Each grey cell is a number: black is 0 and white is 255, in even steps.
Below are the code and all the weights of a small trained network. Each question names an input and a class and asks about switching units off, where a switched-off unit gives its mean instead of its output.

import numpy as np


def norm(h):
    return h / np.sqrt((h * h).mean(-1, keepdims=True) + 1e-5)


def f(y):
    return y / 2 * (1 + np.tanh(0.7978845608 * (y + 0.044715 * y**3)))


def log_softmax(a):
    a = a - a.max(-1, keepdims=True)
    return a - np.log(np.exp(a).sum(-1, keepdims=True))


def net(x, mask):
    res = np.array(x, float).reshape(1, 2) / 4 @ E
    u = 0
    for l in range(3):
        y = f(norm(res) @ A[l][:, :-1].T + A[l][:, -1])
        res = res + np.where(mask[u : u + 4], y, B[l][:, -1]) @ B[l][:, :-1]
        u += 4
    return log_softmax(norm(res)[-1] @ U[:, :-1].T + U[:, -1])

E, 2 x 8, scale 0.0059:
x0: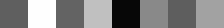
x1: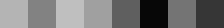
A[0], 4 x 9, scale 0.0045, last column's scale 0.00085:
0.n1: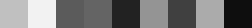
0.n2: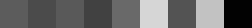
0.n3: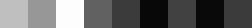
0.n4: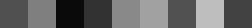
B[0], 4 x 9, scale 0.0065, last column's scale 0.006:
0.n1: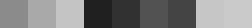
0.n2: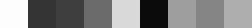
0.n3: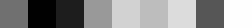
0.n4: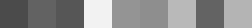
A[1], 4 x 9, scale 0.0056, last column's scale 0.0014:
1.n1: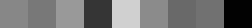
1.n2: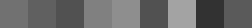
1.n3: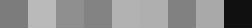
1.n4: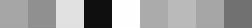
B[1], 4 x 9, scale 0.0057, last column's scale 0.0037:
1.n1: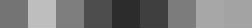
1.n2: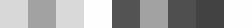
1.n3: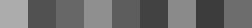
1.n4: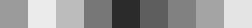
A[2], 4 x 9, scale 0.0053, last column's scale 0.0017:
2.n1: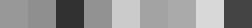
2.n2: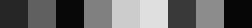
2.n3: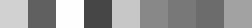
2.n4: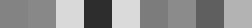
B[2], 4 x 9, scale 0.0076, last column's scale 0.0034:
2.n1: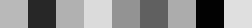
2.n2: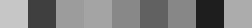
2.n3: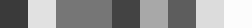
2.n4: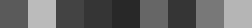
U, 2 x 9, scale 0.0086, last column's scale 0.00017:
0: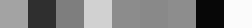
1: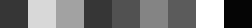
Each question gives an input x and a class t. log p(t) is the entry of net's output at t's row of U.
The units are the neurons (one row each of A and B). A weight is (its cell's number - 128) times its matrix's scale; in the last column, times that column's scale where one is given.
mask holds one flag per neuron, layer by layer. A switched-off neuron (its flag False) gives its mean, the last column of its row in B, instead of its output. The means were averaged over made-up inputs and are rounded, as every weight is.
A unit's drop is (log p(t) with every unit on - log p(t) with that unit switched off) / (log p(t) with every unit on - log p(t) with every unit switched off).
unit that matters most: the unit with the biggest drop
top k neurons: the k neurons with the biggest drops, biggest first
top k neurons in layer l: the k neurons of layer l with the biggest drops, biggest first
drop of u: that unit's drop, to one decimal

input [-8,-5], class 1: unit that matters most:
0.n3
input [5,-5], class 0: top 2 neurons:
[1.n4, 0.n4]
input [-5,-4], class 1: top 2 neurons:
[0.n3, 1.n4]
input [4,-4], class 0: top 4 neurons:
[1.n4, 0.n4, 1.n2, 0.n2]
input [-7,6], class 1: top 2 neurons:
[0.n4, 2.n3]
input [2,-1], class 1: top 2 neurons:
[0.n3, 0.n1]
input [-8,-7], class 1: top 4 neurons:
[0.n3, 1.n4, 2.n3, 2.n4]
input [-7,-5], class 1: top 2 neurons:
[0.n3, 1.n4]
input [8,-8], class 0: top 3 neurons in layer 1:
[1.n4, 1.n1, 1.n2]
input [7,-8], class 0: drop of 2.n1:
0.1
